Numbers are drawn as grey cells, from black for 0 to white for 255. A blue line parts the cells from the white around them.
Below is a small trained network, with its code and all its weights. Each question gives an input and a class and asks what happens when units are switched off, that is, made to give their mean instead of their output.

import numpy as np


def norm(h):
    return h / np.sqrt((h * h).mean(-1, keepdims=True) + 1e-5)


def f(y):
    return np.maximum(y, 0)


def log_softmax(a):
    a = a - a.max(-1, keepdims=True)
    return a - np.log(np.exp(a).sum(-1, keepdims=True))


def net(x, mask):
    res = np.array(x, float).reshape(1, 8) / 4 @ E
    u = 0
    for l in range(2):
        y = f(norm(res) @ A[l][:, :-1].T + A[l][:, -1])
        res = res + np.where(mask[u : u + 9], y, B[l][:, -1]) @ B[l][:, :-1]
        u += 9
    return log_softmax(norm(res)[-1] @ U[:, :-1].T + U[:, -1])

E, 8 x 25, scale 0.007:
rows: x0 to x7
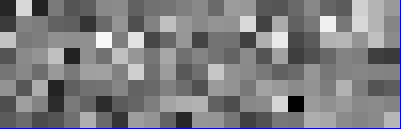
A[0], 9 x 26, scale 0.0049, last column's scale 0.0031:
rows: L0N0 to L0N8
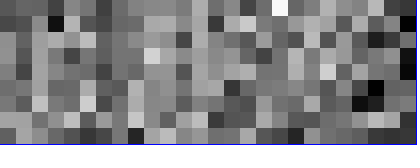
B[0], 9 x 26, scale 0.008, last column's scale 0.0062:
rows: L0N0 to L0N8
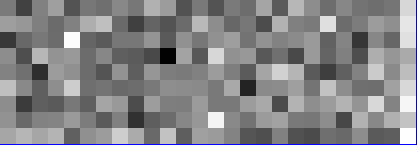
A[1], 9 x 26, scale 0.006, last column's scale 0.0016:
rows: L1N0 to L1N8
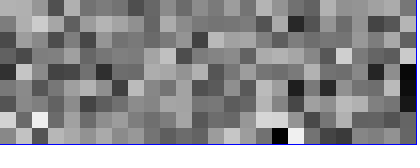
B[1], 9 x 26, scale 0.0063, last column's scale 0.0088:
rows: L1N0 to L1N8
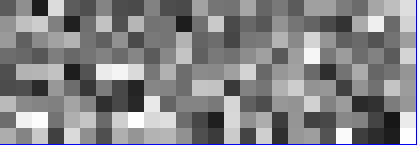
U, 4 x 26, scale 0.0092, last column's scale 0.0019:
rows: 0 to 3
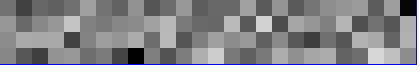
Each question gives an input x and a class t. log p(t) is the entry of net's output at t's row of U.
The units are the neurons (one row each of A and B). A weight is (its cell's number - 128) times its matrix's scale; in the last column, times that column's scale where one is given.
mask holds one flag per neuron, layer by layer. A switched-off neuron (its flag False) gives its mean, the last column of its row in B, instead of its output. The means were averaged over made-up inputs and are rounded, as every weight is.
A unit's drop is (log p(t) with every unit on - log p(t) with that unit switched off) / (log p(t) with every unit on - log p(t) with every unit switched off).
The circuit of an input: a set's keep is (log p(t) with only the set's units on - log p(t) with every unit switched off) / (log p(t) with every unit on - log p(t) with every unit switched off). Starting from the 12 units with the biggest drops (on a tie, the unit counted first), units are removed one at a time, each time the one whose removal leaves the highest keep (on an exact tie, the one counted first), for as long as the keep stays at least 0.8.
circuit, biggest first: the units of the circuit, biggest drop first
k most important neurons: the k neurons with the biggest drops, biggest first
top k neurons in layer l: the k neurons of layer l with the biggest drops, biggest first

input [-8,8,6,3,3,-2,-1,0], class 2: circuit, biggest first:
(L1N1)
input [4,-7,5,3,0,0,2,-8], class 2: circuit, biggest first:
(L1N8 L1N1)
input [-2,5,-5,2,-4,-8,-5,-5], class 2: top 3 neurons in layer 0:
(L0N8 L0N2 L0N6)
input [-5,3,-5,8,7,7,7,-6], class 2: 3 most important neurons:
(L0N8 L1N1 L1N8)
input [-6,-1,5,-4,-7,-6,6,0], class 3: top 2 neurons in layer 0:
(L0N7 L0N8)
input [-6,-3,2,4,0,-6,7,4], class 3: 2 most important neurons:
(L1N8 L0N7)
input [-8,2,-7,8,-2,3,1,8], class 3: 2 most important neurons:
(L1N8 L1N7)
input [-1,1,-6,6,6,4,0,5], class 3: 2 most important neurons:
(L1N7 L1N8)
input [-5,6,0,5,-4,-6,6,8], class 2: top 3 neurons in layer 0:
(L0N8 L0N6 L0N2)
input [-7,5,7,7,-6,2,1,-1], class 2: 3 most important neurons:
(L1N1 L1N8 L0N2)
